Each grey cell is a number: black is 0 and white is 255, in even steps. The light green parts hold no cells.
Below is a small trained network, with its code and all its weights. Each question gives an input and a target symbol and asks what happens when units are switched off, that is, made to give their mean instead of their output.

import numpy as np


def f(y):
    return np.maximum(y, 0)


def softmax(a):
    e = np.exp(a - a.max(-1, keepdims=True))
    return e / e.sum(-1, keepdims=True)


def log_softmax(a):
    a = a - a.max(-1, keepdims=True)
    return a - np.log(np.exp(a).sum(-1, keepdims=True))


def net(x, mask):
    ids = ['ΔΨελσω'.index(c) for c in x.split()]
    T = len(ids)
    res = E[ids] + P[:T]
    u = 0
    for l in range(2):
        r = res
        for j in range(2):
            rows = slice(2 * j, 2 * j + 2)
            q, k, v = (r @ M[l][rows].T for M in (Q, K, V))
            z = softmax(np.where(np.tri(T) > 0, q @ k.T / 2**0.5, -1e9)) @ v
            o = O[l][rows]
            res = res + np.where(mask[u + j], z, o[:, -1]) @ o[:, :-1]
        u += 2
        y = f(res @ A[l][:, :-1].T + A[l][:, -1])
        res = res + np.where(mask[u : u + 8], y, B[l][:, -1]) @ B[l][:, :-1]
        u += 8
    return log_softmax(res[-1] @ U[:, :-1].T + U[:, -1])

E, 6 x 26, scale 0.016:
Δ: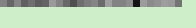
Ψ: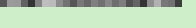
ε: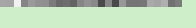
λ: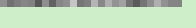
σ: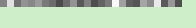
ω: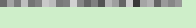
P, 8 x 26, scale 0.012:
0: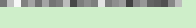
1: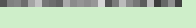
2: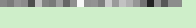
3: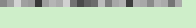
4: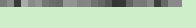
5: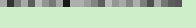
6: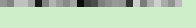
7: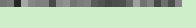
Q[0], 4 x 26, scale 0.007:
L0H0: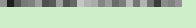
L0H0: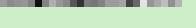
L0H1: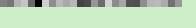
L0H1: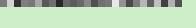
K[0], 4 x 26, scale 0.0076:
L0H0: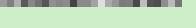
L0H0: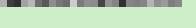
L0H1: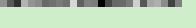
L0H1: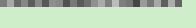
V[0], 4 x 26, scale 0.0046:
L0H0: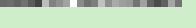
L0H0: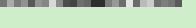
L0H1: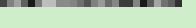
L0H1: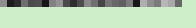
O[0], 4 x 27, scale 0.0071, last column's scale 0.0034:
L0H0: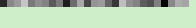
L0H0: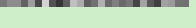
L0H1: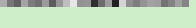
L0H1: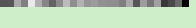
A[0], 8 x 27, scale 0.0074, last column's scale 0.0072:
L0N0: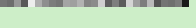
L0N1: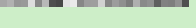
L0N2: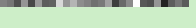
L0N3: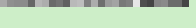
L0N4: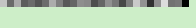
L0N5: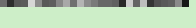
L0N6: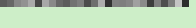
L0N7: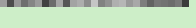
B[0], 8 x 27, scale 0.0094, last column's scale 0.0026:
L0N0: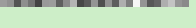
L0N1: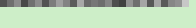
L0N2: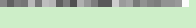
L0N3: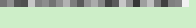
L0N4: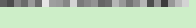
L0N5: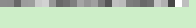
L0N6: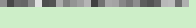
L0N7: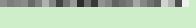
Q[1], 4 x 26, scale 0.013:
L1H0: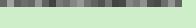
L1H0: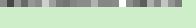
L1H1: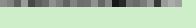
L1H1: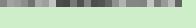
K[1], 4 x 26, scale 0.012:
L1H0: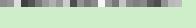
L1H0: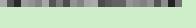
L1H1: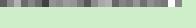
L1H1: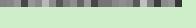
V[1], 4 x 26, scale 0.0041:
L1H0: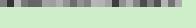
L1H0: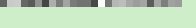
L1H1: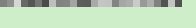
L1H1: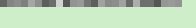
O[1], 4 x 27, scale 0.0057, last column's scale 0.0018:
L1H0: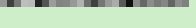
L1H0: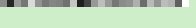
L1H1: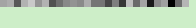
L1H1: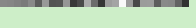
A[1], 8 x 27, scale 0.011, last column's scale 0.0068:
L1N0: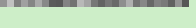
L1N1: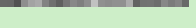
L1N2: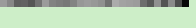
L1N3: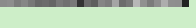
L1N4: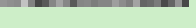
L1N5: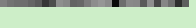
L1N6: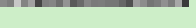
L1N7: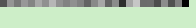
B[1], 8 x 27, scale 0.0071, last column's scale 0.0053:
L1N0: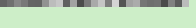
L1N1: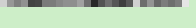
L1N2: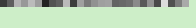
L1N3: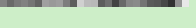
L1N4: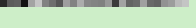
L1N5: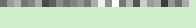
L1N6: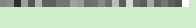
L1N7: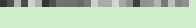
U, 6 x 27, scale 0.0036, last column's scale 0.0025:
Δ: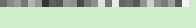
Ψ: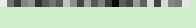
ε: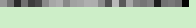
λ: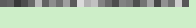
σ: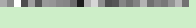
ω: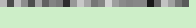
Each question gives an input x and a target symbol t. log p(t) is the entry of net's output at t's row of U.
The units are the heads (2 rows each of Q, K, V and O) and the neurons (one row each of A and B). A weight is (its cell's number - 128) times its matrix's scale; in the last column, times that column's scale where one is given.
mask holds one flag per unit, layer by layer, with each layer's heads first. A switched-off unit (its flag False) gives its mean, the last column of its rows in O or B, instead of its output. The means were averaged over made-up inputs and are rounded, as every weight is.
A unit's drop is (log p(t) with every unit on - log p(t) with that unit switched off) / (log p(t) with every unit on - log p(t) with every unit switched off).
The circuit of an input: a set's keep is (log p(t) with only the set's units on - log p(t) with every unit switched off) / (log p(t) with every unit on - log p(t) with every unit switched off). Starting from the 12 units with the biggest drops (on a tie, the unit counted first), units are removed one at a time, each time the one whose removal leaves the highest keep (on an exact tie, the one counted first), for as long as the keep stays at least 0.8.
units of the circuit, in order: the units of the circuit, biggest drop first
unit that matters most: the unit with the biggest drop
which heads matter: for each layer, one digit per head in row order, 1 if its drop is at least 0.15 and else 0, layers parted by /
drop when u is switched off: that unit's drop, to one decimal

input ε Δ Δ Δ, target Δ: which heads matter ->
01 / 00
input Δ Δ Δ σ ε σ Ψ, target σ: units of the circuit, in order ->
(L1H0, L1N6)
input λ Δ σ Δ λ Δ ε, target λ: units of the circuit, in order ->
(L1N4, L0H0, L1N6, L1H0)
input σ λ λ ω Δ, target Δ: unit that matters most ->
L1N5
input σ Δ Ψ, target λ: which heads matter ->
00 / 01
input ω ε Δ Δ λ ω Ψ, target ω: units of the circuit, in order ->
(L0H0, L0N6)
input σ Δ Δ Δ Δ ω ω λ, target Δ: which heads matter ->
11 / 11
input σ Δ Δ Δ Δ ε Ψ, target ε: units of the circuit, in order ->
(L0H0, L1N6, L0N4, L1N3)
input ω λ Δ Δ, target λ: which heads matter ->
10 / 00
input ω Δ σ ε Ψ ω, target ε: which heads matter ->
00 / 10
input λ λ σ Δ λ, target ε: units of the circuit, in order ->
(L0N2, L0H0, L1N0, L1H0)
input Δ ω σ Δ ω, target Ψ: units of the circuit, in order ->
(L1H0, L1N1, L1N5)
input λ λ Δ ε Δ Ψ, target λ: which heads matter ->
00 / 11
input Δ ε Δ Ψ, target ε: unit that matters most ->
L1N6
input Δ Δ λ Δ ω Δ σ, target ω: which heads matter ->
10 / 00
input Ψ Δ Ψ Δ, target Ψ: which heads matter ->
01 / 00
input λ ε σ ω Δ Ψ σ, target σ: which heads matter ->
00 / 10
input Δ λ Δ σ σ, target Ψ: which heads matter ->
01 / 10
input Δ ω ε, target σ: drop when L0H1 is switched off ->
0.1
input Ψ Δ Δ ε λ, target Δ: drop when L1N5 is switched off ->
0.5
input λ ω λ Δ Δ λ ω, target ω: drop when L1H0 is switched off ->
0.0
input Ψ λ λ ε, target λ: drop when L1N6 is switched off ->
0.2
